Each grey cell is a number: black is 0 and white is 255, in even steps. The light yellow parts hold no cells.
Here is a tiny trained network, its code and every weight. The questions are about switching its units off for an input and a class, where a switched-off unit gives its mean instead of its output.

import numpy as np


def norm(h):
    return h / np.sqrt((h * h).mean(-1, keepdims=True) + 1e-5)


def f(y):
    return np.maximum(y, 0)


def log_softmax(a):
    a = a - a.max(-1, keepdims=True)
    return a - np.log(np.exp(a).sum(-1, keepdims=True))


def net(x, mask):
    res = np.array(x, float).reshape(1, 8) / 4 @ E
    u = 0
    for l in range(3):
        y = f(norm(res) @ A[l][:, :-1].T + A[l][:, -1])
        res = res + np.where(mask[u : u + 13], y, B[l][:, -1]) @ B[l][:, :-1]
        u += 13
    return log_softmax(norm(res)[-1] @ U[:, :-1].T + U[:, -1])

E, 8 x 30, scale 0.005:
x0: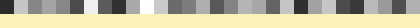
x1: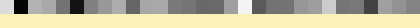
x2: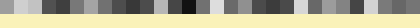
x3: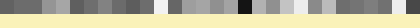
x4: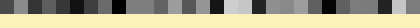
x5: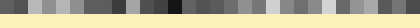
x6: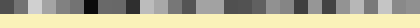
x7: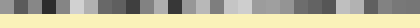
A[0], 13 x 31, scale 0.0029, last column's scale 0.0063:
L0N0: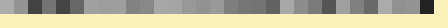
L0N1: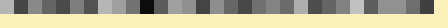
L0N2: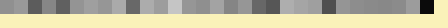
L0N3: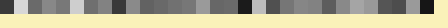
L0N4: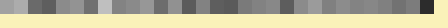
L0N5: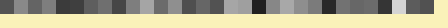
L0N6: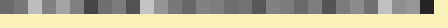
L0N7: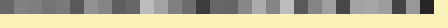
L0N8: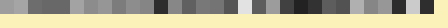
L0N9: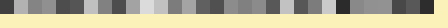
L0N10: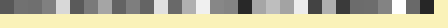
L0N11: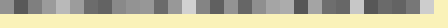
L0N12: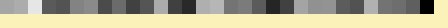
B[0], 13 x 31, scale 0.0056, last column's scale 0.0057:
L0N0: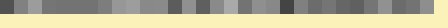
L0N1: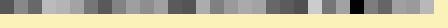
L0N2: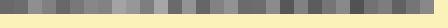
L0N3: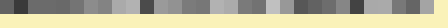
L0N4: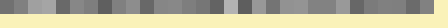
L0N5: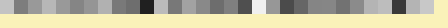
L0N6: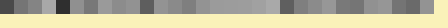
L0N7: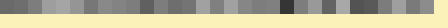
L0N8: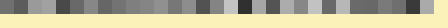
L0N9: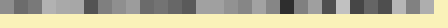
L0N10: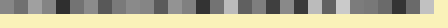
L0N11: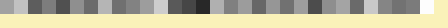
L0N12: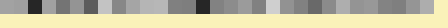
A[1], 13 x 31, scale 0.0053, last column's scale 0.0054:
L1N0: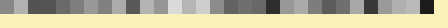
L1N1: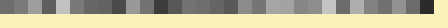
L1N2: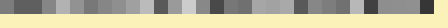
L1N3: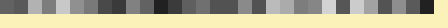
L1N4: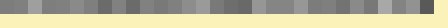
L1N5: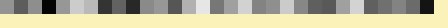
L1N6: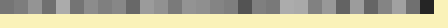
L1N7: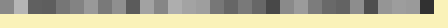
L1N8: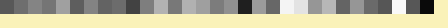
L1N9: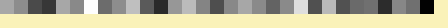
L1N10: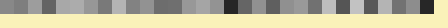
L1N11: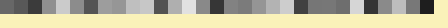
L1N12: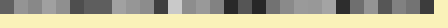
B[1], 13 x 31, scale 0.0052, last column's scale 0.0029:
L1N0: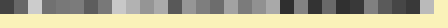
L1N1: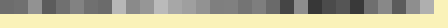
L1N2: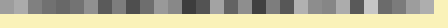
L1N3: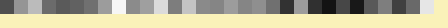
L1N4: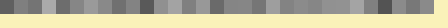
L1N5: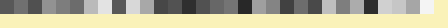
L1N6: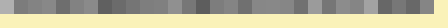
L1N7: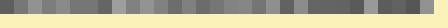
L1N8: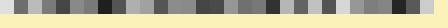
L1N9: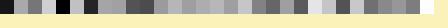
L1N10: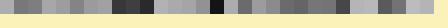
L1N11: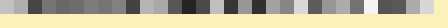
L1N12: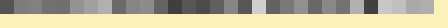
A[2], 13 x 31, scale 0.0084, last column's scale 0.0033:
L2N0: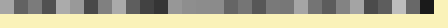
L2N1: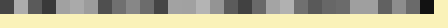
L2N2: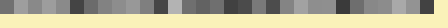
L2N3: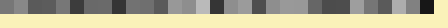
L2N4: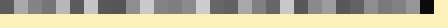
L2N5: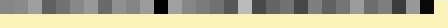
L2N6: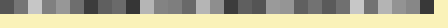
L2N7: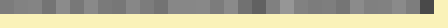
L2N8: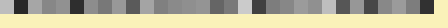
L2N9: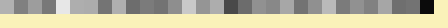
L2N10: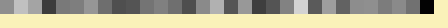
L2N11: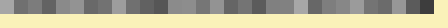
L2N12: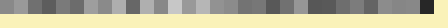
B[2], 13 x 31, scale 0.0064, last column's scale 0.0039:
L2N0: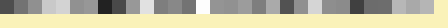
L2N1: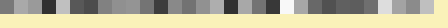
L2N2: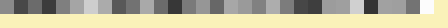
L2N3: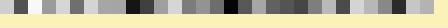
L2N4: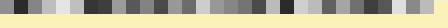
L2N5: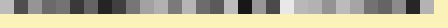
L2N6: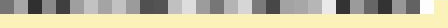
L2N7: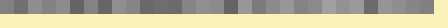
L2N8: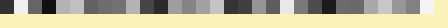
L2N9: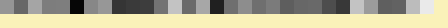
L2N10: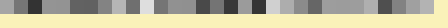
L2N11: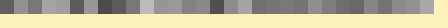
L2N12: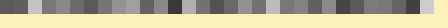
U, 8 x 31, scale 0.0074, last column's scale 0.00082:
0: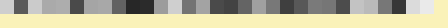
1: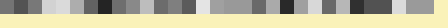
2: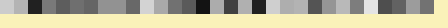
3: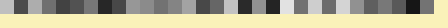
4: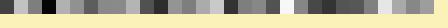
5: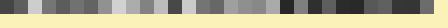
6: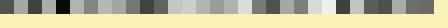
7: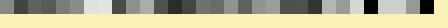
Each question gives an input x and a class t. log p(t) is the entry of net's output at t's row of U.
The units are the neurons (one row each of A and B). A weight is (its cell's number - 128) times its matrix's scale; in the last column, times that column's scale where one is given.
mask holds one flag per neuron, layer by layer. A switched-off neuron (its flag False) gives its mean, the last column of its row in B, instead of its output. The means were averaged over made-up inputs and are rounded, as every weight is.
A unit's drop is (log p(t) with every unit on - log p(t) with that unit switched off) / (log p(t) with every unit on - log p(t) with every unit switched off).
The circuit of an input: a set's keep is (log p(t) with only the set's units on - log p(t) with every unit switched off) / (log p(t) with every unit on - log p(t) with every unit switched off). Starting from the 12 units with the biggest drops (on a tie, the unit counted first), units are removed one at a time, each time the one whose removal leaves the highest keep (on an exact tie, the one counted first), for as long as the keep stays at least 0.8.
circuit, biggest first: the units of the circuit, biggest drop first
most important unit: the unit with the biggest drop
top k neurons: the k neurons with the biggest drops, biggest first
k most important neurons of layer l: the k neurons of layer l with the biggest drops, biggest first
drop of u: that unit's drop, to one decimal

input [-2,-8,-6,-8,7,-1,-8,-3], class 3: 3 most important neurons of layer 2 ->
[L2N5 L2N8 L2N6]
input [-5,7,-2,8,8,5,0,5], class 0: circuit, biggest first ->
[L2N3]
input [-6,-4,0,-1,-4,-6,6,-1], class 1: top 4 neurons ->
[L2N0 L0N1 L1N3 L1N9]
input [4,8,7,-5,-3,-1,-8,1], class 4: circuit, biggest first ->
[L2N8 L0N11]
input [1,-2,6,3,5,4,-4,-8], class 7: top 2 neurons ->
[L2N2 L0N11]
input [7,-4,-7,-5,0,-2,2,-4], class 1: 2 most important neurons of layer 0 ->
[L0N12 L0N9]
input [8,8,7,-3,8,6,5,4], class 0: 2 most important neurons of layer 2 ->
[L2N3 L2N0]
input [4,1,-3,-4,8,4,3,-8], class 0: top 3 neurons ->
[L2N3 L0N5 L1N5]
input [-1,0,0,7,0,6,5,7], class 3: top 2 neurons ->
[L1N8 L0N10]
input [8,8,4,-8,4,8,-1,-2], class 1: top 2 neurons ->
[L2N4 L0N10]
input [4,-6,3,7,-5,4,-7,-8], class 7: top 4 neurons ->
[L2N2 L1N12 L2N6 L0N8]
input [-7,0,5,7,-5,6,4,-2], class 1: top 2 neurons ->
[L2N0 L0N8]
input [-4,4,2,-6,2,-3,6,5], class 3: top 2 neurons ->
[L2N5 L1N9]
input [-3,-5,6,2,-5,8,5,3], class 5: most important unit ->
L1N3
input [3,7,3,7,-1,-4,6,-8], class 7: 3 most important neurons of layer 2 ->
[L2N2 L2N5 L2N1]
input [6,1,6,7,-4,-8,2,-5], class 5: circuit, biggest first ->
[L1N0 L2N12]
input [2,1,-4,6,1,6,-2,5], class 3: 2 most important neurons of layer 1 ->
[L1N8 L1N0]
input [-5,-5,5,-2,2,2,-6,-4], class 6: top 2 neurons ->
[L1N9 L0N11]
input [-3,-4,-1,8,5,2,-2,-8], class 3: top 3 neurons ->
[L1N8 L0N10 L1N5]
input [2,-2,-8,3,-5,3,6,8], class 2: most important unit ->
L1N11
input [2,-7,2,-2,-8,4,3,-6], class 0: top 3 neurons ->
[L2N9 L1N10 L2N8]
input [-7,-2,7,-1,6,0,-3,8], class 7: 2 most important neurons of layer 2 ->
[L2N4 L2N3]
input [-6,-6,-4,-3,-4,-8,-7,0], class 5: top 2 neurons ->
[L2N12 L1N0]
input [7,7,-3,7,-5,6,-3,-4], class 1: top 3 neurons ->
[L2N4 L0N9 L0N8]
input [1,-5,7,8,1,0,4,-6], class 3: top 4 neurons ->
[L0N11 L1N8 L0N10 L1N11]
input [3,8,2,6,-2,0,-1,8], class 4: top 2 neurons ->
[L2N8 L2N2]
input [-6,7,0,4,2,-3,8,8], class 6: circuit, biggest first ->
[L2N6]
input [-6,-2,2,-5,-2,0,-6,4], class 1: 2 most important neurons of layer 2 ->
[L2N0 L2N6]
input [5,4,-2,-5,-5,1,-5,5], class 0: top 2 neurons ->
[L2N9 L0N10]
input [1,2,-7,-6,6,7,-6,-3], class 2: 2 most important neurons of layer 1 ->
[L1N11 L1N2]
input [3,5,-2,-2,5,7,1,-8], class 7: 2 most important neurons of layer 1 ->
[L1N12 L1N0]
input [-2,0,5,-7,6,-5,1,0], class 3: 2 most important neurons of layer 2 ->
[L2N5 L2N9]
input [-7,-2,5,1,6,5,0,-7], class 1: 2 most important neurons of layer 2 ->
[L2N0 L2N9]
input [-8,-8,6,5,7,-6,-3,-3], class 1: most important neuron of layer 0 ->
[L0N1]
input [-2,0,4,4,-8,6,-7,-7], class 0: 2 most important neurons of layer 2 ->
[L2N9 L2N6]
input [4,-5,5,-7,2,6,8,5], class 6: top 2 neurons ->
[L2N6 L0N10]
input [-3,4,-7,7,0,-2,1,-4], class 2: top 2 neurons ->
[L1N11 L0N8]
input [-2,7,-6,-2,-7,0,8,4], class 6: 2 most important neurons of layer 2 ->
[L2N6 L2N3]
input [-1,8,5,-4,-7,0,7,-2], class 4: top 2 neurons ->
[L2N8 L0N5]
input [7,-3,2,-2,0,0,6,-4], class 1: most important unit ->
L2N4
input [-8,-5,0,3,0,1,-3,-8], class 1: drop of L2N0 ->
1.4
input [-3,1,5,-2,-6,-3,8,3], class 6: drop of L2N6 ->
1.4
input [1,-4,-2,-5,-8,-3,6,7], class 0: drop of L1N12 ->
0.0
